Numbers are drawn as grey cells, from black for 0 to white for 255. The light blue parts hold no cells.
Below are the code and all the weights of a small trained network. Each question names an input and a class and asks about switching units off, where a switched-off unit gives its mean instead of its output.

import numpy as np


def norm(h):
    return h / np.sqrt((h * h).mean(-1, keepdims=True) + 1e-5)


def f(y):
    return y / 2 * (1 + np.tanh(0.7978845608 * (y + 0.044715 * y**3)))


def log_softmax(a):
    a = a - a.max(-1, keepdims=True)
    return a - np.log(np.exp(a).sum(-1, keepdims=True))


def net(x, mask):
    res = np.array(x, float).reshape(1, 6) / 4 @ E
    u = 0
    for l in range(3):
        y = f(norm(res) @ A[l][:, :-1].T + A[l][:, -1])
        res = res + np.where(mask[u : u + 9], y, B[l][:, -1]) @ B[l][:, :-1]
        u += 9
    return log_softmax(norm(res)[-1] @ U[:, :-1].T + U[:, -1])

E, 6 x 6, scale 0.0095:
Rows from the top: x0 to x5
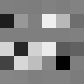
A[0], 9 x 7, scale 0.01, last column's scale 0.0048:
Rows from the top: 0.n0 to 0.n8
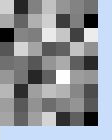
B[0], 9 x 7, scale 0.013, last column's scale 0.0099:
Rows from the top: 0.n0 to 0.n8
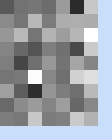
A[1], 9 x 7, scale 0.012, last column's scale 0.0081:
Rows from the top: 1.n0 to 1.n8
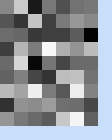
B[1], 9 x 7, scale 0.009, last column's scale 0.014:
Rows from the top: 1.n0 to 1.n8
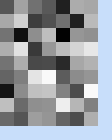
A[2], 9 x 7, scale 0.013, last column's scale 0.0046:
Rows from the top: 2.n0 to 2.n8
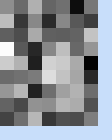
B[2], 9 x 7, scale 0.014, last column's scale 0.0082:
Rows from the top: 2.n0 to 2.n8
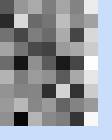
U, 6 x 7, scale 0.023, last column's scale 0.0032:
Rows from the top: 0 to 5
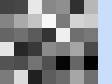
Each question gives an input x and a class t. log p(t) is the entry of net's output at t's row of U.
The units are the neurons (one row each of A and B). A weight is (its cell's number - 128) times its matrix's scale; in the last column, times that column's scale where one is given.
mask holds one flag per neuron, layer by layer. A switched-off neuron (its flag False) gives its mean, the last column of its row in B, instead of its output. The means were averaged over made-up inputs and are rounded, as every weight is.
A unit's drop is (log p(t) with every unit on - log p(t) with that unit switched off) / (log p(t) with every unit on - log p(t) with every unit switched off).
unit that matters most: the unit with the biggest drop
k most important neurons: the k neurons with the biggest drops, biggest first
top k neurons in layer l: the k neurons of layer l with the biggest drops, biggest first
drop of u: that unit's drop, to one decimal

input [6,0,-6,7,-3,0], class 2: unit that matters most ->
0.n0
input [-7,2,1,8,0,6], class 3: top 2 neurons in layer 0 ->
(0.n6, 0.n5)
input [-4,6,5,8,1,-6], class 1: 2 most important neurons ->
(0.n8, 0.n1)
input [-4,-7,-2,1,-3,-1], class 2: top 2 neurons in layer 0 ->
(0.n2, 0.n8)
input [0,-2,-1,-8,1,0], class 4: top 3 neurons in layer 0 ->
(0.n3, 0.n8, 0.n1)
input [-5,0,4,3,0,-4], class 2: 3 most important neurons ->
(0.n0, 0.n2, 0.n5)
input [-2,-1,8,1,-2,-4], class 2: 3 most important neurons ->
(1.n6, 0.n2, 0.n6)
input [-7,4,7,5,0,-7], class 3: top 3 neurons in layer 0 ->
(0.n5, 0.n6, 0.n0)
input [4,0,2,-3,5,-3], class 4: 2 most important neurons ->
(0.n3, 0.n2)
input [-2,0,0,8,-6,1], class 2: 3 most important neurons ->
(0.n0, 0.n2, 1.n3)
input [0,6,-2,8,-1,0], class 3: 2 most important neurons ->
(0.n5, 0.n6)
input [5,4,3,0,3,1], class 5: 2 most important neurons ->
(0.n5, 1.n3)
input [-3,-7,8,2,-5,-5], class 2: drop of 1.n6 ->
0.1
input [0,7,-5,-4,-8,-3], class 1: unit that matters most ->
0.n5
